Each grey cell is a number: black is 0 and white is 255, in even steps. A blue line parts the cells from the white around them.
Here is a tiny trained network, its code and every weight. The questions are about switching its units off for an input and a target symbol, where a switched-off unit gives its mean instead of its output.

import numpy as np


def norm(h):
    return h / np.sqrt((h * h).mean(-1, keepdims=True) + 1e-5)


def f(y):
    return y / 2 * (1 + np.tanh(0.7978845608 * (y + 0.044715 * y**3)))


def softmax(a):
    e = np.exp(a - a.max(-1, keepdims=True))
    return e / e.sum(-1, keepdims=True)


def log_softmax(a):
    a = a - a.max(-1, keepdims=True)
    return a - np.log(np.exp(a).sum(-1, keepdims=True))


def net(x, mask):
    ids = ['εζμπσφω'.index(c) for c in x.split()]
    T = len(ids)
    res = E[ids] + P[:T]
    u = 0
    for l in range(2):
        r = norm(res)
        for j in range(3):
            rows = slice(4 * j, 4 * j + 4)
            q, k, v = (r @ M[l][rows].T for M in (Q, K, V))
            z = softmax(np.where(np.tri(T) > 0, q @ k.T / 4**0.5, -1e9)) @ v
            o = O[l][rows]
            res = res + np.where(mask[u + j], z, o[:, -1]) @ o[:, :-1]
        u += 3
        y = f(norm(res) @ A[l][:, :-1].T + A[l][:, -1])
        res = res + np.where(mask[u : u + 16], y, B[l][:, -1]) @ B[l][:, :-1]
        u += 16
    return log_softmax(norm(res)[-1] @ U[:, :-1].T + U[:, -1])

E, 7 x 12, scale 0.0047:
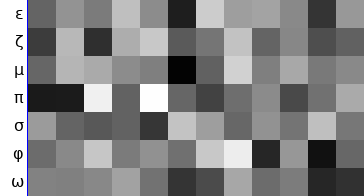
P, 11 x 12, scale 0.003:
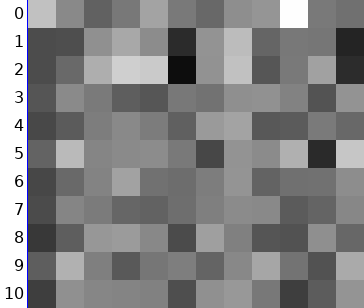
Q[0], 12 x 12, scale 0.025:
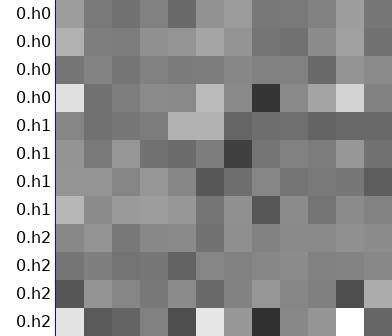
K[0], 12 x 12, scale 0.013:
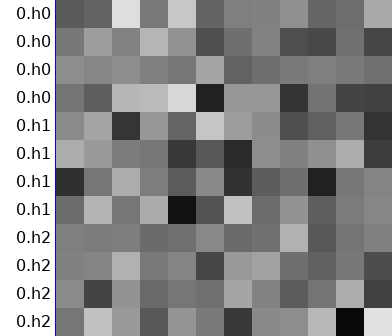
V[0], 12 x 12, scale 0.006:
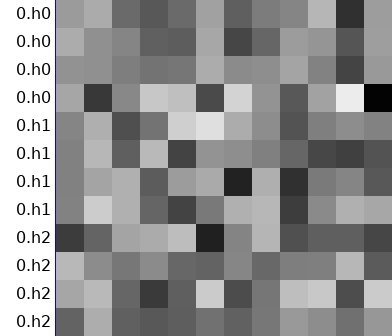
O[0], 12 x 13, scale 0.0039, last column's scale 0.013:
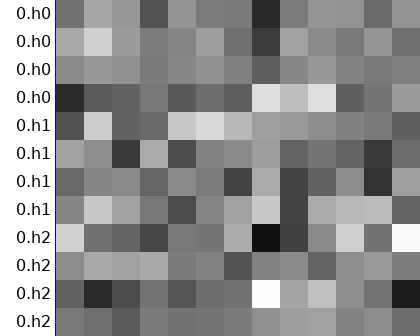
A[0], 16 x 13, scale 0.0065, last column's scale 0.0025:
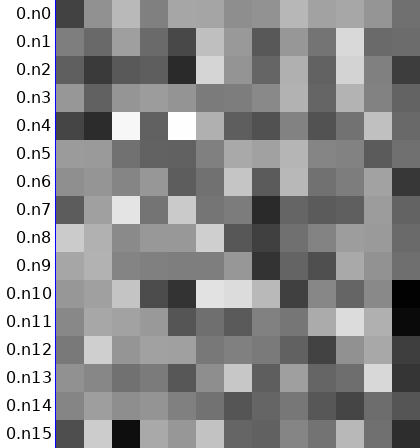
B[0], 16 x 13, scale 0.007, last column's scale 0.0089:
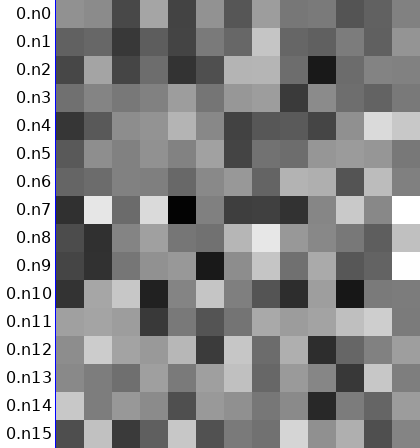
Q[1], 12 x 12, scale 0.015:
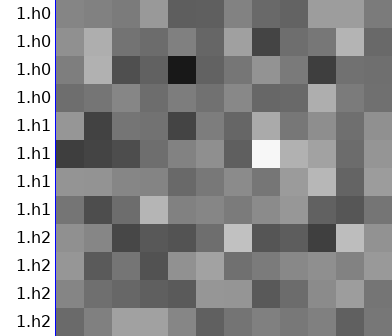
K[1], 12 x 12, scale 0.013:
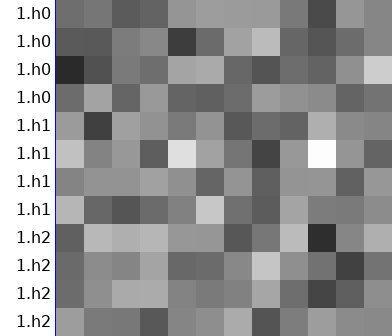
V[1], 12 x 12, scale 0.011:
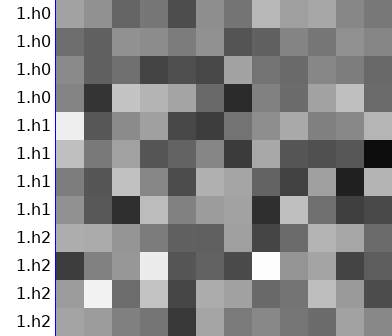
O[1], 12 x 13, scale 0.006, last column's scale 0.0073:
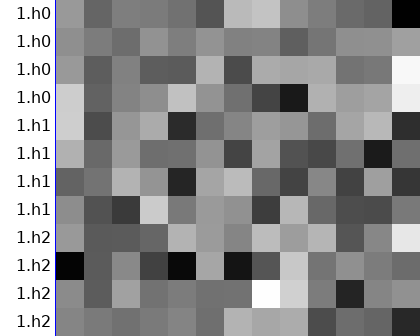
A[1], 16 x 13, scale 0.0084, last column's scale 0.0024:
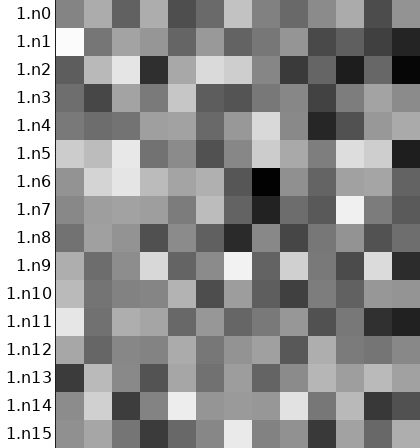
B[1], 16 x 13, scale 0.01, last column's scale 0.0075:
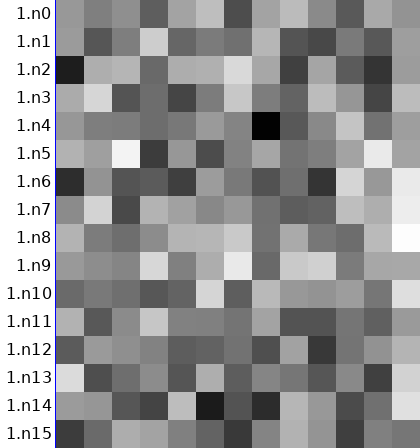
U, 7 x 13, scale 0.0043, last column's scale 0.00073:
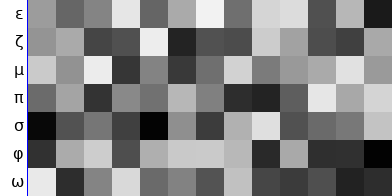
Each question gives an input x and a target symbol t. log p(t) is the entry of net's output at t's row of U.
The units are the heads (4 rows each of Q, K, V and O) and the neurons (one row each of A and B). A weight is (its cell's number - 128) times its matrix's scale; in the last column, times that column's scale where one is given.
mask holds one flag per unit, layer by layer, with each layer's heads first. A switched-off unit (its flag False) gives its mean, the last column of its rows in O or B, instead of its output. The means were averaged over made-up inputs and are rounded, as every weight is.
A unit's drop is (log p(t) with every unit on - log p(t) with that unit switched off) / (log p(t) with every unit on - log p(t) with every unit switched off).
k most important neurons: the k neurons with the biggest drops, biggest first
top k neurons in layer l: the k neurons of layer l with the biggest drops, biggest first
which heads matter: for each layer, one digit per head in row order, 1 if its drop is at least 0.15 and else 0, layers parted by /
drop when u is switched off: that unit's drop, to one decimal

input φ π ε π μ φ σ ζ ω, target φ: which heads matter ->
001 / 010
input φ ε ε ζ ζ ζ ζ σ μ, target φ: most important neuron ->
(0.n7)
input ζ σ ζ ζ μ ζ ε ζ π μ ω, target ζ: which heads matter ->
101 / 010
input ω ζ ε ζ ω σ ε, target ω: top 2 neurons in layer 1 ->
(1.n1 1.n11)
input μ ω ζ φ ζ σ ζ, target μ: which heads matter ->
110 / 010
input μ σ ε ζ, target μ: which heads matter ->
101 / 010
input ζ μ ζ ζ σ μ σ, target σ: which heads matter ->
001 / 001
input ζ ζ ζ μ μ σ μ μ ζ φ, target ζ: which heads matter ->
110 / 110
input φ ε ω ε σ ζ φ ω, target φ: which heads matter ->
101 / 010
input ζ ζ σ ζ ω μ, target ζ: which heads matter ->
100 / 010
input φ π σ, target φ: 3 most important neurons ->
(0.n7 1.n2 0.n10)
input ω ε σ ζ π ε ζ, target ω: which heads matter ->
100 / 010
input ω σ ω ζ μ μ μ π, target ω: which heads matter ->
101 / 010
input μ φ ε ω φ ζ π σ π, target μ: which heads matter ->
011 / 010
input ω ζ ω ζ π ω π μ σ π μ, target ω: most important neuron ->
(0.n7)
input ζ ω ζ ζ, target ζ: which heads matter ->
010 / 000
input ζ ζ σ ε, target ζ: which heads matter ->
100 / 010
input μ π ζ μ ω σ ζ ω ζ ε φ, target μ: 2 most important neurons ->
(0.n2 0.n7)
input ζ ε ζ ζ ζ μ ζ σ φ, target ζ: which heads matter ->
001 / 010
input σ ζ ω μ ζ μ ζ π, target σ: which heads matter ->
001 / 001
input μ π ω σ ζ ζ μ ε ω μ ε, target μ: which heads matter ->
001 / 010
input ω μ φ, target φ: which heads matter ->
010 / 000
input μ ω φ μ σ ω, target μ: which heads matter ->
101 / 010
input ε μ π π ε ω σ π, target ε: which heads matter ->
011 / 010
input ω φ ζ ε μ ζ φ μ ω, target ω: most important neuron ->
(0.n4)
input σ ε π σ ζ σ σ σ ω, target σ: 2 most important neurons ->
(0.n2 0.n7)
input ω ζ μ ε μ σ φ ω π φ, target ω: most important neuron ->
(0.n2)
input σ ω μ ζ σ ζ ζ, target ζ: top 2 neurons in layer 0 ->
(0.n7 0.n15)
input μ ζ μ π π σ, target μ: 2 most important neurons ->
(0.n7 1.n5)
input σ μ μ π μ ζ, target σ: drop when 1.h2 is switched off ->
0.9
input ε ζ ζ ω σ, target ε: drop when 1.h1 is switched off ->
0.9
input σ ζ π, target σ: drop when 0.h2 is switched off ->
0.4
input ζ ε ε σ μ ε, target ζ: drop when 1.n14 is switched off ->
0.0
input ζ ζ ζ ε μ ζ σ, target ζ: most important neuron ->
(1.n14)
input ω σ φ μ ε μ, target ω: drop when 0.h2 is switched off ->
1.0
